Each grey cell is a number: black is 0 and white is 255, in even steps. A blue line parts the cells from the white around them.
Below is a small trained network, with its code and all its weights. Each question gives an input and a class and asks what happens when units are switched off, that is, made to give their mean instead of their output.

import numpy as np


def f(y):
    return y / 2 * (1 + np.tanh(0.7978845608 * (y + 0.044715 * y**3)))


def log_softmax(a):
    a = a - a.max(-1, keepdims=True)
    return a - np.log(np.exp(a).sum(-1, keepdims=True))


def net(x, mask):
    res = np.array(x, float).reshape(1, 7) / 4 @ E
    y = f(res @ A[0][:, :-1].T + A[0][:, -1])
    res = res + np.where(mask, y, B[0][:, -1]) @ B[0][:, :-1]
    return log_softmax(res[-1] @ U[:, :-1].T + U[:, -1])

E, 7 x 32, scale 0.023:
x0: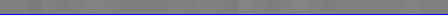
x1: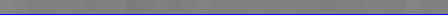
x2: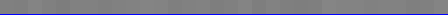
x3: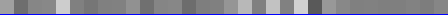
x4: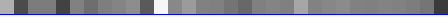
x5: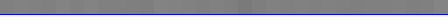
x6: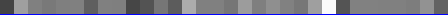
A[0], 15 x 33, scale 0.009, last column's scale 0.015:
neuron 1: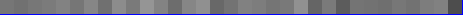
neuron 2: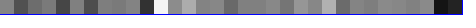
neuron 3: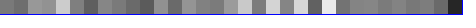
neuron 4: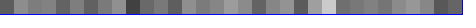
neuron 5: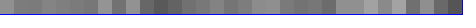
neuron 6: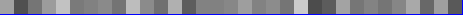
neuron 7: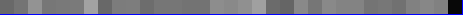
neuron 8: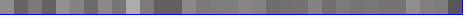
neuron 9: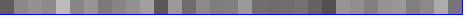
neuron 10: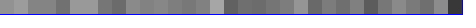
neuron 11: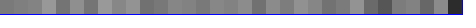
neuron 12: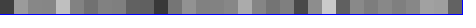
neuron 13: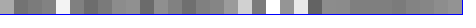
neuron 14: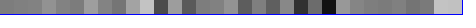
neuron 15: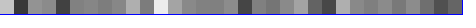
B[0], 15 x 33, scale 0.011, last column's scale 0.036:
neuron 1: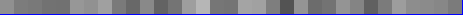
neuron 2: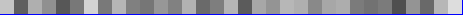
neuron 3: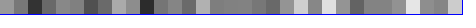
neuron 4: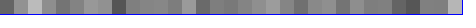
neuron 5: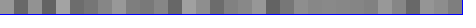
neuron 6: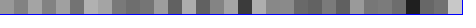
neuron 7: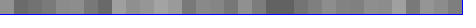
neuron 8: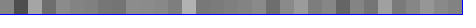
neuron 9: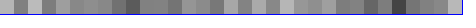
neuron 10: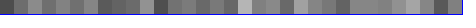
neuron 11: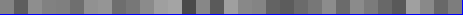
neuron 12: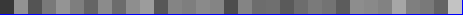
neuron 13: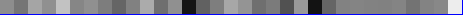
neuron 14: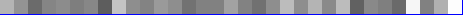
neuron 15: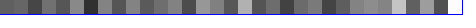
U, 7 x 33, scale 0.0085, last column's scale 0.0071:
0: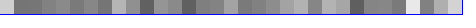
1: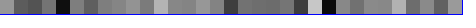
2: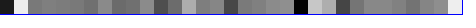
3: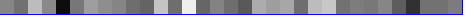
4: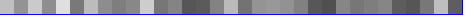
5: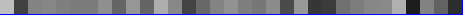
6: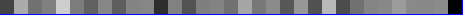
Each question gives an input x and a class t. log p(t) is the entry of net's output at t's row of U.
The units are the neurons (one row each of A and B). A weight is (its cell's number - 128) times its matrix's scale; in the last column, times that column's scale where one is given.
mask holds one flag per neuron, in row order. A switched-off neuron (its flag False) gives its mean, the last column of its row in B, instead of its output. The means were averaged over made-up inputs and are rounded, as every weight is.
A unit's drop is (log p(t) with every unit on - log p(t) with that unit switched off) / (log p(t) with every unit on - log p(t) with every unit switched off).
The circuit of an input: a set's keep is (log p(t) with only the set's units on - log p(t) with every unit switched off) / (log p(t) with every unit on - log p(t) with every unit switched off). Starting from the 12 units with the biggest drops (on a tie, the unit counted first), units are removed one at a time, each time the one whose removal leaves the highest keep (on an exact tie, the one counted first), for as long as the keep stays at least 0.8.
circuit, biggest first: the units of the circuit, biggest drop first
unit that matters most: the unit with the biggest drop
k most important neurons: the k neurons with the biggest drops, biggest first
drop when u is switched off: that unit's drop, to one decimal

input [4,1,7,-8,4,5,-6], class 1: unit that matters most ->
neuron 15
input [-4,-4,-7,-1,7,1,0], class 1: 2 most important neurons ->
(neuron 15; neuron 13)
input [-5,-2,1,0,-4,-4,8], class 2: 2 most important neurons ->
(neuron 13; neuron 4)
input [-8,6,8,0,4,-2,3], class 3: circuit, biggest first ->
(neuron 14; neuron 13)
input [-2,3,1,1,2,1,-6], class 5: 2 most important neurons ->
(neuron 15; neuron 6)
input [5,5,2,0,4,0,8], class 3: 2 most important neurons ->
(neuron 4; neuron 14)
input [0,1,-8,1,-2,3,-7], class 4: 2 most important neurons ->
(neuron 6; neuron 3)
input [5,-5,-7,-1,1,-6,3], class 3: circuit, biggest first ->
(neuron 13; neuron 14)
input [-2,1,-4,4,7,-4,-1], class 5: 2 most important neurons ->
(neuron 15; neuron 14)
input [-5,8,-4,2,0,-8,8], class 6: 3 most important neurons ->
(neuron 12; neuron 14; neuron 4)
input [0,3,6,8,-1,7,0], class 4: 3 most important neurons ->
(neuron 13; neuron 15; neuron 6)
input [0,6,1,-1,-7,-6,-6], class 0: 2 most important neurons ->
(neuron 14; neuron 13)
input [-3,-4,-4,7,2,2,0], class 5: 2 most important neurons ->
(neuron 14; neuron 13)
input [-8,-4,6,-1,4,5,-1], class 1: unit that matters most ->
neuron 13
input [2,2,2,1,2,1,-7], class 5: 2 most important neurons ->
(neuron 15; neuron 6)
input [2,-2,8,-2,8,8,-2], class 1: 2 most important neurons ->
(neuron 15; neuron 13)
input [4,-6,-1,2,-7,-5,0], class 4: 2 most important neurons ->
(neuron 15; neuron 3)
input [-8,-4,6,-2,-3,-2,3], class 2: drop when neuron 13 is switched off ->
0.1
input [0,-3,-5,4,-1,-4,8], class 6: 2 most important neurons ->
(neuron 12; neuron 14)
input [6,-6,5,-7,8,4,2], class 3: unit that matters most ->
neuron 2
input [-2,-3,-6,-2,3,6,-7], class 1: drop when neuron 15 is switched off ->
0.2
